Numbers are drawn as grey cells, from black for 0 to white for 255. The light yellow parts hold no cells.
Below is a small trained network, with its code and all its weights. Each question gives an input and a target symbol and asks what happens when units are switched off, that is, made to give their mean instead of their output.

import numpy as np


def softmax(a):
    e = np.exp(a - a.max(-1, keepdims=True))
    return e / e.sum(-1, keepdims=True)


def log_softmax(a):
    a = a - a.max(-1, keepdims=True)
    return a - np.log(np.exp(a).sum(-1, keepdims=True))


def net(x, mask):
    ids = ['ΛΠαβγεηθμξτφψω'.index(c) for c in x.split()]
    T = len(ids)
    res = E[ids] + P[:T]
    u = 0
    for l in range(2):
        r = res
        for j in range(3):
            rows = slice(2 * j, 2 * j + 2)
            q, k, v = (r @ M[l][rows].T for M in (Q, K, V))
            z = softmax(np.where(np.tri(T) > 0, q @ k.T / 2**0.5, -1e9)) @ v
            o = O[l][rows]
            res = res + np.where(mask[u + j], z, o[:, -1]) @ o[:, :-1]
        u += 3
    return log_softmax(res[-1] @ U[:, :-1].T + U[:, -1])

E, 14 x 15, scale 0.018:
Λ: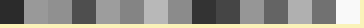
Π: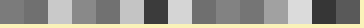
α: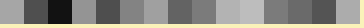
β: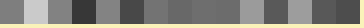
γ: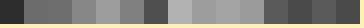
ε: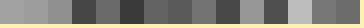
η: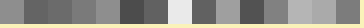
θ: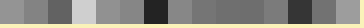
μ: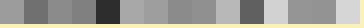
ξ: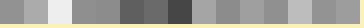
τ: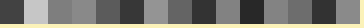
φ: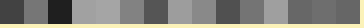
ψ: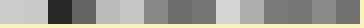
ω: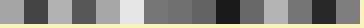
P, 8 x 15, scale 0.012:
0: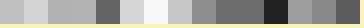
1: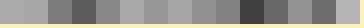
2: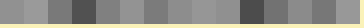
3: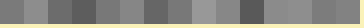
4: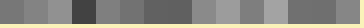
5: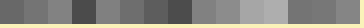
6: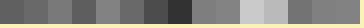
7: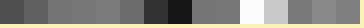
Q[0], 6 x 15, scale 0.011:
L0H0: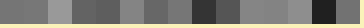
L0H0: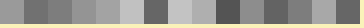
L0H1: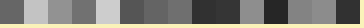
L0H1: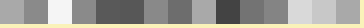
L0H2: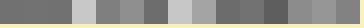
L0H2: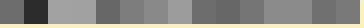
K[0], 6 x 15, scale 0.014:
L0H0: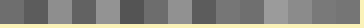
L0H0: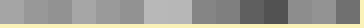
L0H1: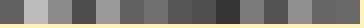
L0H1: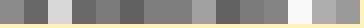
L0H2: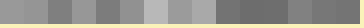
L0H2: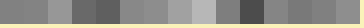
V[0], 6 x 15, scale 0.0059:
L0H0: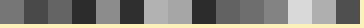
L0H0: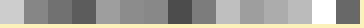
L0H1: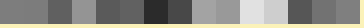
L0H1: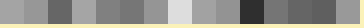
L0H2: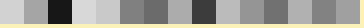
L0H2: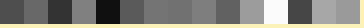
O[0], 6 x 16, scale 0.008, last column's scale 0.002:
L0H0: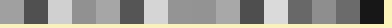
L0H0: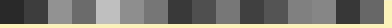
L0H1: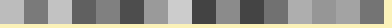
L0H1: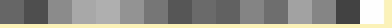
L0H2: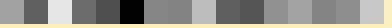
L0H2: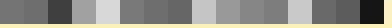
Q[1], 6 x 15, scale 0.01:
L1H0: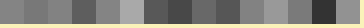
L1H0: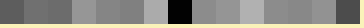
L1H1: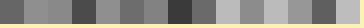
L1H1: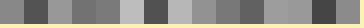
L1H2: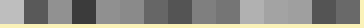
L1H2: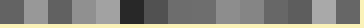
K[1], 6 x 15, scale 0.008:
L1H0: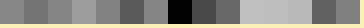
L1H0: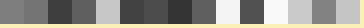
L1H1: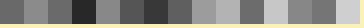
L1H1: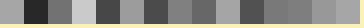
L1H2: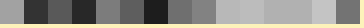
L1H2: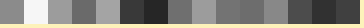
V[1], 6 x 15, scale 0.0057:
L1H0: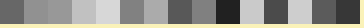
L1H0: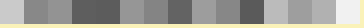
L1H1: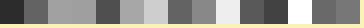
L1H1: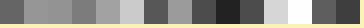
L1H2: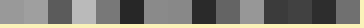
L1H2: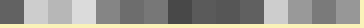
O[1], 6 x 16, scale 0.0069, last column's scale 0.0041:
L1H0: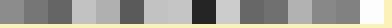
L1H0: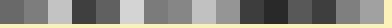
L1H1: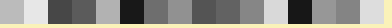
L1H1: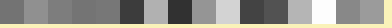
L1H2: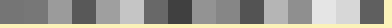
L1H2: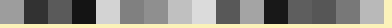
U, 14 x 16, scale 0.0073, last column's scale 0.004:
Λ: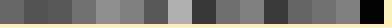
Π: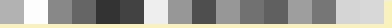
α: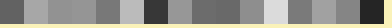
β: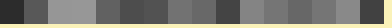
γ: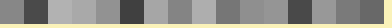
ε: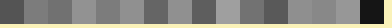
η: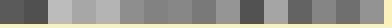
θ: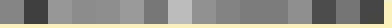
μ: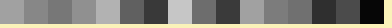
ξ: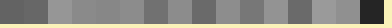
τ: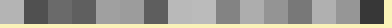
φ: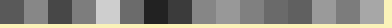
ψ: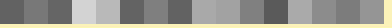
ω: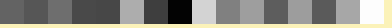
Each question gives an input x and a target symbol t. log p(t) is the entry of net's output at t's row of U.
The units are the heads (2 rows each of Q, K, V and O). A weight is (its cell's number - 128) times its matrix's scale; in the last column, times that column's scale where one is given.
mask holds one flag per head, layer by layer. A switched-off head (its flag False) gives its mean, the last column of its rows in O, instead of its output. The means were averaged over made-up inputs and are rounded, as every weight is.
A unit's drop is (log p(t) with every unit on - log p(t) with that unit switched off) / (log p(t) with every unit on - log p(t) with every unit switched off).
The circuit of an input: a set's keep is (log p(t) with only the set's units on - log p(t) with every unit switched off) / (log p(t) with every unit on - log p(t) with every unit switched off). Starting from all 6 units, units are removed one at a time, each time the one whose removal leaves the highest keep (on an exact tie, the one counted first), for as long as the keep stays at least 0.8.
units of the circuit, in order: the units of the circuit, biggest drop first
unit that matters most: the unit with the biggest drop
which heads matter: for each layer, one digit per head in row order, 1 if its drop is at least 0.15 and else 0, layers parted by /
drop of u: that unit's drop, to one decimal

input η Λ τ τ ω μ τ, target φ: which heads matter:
001 / 001
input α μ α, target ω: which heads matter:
000 / 100
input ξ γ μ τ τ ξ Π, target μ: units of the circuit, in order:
L1H2
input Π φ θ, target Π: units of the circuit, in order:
L1H1, L0H2
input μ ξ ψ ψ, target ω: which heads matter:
101 / 110
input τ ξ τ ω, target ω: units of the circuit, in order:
L1H1, L1H0
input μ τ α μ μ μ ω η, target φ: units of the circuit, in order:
L0H2, L1H1, L0H0
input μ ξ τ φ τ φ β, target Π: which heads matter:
110 / 000
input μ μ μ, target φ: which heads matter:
111 / 010
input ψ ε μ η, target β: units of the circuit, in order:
L0H2, L0H0
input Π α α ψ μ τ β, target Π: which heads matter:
010 / 000
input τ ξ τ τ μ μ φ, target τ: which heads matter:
110 / 001
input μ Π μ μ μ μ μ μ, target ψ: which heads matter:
011 / 101
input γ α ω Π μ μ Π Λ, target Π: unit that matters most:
L0H1
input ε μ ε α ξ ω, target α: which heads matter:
001 / 001
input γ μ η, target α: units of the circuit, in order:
L1H2, L0H2, L1H1, L1H0
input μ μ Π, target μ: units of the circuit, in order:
L1H2, L1H1
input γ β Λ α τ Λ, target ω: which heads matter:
110 / 110
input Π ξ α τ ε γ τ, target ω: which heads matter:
111 / 111
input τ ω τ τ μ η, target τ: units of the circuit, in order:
L1H2
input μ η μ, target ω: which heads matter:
010 / 100
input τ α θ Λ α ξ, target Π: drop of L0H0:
-0.1
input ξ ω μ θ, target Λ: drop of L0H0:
0.2
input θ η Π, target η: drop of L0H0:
0.8
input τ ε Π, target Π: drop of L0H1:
0.1
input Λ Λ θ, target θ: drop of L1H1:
0.8
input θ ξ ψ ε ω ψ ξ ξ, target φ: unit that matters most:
L0H0
